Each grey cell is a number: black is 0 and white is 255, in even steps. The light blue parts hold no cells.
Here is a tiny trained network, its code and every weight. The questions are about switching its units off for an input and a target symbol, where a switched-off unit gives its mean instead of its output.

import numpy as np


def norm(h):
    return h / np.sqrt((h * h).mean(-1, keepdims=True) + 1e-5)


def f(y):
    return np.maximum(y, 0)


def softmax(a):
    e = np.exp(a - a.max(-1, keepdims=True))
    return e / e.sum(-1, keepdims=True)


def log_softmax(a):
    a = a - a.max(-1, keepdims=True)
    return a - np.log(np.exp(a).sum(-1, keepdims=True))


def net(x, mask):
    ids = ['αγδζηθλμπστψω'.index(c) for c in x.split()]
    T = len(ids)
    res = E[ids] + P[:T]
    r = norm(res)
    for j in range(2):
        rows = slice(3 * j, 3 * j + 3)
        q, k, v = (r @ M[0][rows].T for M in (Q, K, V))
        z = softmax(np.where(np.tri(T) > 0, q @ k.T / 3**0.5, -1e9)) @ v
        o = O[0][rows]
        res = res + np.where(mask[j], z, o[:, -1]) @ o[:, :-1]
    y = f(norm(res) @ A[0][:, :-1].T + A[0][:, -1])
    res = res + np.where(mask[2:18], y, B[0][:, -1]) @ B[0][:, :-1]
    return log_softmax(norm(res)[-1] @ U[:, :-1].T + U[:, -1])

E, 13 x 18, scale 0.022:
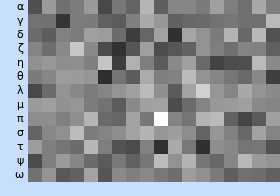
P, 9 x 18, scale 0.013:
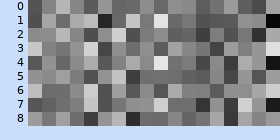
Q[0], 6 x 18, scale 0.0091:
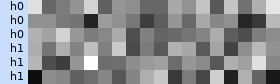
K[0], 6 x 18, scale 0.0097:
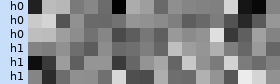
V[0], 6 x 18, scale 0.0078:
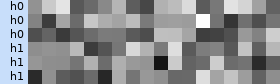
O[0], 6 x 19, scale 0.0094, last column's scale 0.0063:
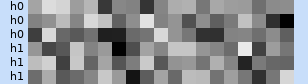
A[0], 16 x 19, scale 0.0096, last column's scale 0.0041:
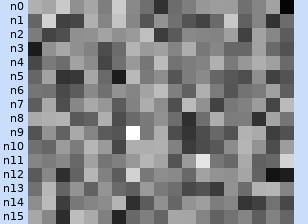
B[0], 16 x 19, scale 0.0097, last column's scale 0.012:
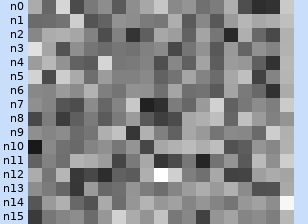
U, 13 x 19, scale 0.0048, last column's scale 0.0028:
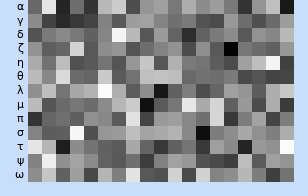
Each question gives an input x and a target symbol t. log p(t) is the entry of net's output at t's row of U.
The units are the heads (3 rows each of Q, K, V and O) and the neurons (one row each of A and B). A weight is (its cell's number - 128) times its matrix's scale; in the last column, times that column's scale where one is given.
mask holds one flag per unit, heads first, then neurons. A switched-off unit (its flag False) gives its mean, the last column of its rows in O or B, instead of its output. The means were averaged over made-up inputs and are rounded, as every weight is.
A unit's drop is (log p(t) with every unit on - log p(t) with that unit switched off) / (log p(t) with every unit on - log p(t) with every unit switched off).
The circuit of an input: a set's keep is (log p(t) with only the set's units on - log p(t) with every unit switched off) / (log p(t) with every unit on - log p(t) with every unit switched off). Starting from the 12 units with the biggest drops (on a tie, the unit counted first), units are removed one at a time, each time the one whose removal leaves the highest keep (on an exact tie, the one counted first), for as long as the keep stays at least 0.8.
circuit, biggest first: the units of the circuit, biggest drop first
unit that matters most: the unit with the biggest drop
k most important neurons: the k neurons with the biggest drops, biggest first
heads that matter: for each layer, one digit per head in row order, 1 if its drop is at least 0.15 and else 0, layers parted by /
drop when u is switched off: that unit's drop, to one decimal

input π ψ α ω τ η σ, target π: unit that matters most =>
h0
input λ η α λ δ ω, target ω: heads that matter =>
11
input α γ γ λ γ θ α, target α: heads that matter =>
11
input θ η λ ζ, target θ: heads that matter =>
10
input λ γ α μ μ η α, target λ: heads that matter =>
11
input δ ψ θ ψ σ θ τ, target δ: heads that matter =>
01
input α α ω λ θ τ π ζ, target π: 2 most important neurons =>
n10, n7
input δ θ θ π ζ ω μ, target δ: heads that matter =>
01
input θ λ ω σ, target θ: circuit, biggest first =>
n0, h0
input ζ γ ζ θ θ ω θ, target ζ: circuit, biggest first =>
h0, n2
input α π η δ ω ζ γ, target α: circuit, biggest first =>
h1, h0, n14
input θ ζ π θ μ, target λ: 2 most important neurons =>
n11, n4
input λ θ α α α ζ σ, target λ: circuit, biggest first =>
h1, h0, n11
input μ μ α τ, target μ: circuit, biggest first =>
h0
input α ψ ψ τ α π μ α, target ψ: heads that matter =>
10
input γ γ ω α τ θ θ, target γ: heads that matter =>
10
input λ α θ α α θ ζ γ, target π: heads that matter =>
11
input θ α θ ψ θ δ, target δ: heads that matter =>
01
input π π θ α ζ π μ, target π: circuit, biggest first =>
h0, n10
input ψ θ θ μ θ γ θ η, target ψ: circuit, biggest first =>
h0
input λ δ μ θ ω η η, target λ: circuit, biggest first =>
h1, h0, n11
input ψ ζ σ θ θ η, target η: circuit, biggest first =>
h1, n9
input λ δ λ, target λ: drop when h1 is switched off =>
0.2
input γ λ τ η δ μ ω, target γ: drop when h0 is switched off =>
0.9
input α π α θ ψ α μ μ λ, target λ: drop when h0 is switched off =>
0.2
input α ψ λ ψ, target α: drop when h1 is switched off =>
0.4
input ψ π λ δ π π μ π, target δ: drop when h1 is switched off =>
1.8
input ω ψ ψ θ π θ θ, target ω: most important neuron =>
n7
